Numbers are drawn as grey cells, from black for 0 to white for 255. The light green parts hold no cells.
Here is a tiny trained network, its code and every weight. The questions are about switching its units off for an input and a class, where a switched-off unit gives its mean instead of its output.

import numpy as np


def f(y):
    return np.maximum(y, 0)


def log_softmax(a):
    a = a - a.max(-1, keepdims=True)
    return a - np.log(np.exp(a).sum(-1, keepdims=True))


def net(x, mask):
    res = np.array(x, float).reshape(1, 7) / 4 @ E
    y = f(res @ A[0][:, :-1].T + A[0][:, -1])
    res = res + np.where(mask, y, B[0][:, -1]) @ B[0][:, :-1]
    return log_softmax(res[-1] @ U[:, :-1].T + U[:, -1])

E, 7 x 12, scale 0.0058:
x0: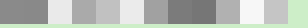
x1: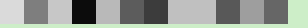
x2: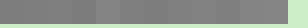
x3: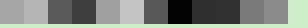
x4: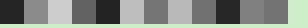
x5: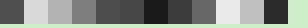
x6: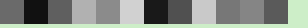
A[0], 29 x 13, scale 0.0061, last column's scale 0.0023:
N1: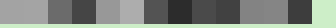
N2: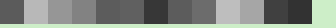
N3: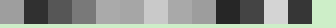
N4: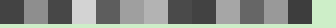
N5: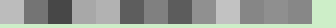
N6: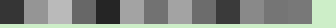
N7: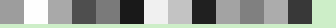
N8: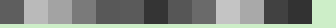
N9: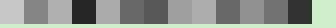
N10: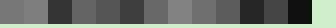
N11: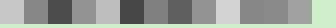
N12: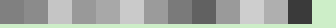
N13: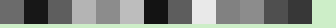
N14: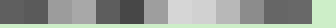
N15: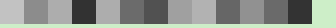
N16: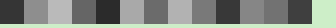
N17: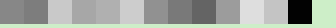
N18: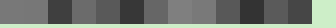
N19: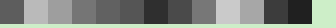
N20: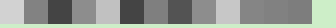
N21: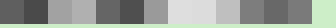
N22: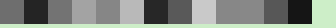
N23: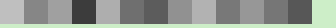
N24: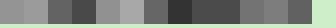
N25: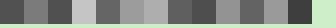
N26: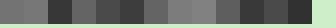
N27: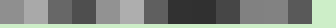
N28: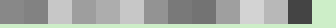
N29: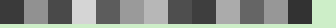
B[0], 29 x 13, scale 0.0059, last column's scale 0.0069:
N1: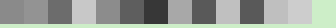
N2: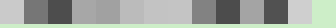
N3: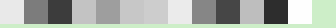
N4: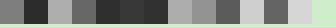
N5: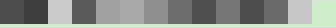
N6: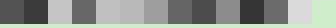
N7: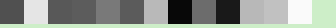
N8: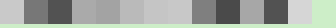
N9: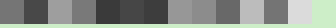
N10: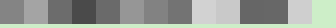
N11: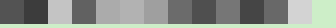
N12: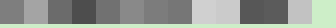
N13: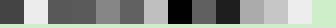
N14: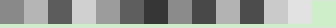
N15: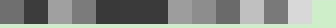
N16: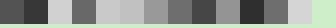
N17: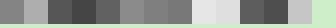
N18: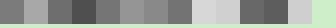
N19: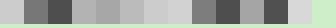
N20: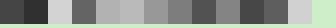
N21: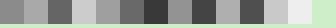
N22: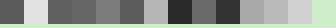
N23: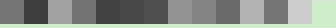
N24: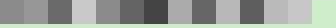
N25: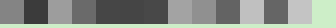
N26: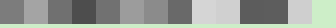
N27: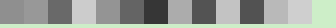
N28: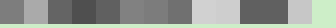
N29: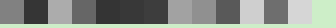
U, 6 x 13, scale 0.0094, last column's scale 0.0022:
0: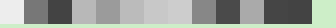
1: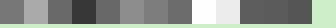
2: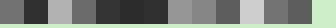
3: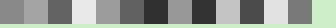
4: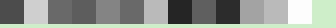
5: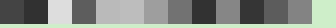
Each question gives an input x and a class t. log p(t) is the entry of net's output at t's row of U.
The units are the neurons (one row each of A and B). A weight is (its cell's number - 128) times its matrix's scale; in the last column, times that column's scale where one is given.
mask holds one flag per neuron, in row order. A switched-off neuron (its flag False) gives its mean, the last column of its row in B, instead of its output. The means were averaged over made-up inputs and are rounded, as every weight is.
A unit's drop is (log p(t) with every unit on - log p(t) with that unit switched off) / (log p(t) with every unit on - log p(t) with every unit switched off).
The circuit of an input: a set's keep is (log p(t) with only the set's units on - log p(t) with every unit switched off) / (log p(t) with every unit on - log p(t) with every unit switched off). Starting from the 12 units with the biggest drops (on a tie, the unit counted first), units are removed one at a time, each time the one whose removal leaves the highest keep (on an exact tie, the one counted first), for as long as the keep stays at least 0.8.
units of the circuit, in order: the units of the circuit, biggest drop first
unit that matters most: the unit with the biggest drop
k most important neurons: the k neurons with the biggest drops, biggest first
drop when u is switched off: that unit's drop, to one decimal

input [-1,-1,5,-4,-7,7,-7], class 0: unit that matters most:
N19
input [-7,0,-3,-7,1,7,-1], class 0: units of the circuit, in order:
N19; N8
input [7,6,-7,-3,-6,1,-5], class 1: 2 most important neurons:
N17; N28
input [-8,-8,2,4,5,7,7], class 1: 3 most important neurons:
N26; N10; N18
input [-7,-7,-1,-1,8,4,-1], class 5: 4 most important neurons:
N6; N16; N17; N28
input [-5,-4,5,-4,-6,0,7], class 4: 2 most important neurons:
N13; N22
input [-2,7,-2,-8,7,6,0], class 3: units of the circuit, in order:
N14; N21
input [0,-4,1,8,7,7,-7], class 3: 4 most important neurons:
N27; N1; N24; N3
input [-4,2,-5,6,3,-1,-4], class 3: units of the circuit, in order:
N27; N1
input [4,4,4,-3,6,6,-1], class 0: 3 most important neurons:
N8; N19; N2
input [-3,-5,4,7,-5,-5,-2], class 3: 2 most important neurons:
N27; N24
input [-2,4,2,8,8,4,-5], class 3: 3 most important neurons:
N27; N1; N24
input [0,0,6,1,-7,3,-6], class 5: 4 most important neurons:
N20; N11; N13; N5
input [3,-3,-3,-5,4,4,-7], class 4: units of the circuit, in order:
N7
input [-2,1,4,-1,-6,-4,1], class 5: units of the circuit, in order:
N20; N11
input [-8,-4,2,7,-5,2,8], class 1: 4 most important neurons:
N26; N10; N18; N7
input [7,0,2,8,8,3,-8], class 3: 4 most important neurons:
N27; N1; N24; N13
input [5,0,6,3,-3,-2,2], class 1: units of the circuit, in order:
N17; N28
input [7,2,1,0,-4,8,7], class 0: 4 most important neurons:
N19; N8; N2; N7
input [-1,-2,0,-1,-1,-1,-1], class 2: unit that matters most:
N13
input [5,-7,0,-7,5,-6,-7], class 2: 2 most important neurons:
N29; N4
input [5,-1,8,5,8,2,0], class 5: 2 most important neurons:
N6; N16
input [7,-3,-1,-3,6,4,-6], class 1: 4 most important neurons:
N17; N12; N28; N13
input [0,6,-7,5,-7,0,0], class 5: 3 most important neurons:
N20; N11; N5
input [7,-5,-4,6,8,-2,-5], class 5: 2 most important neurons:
N6; N16
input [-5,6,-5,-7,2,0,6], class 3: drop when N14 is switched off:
0.5
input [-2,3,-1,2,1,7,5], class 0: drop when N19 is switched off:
0.1
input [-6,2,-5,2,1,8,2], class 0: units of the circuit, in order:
N19
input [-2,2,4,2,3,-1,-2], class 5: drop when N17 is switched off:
0.2
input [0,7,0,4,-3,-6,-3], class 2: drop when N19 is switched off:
0.2
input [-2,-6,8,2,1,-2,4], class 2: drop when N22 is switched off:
0.0
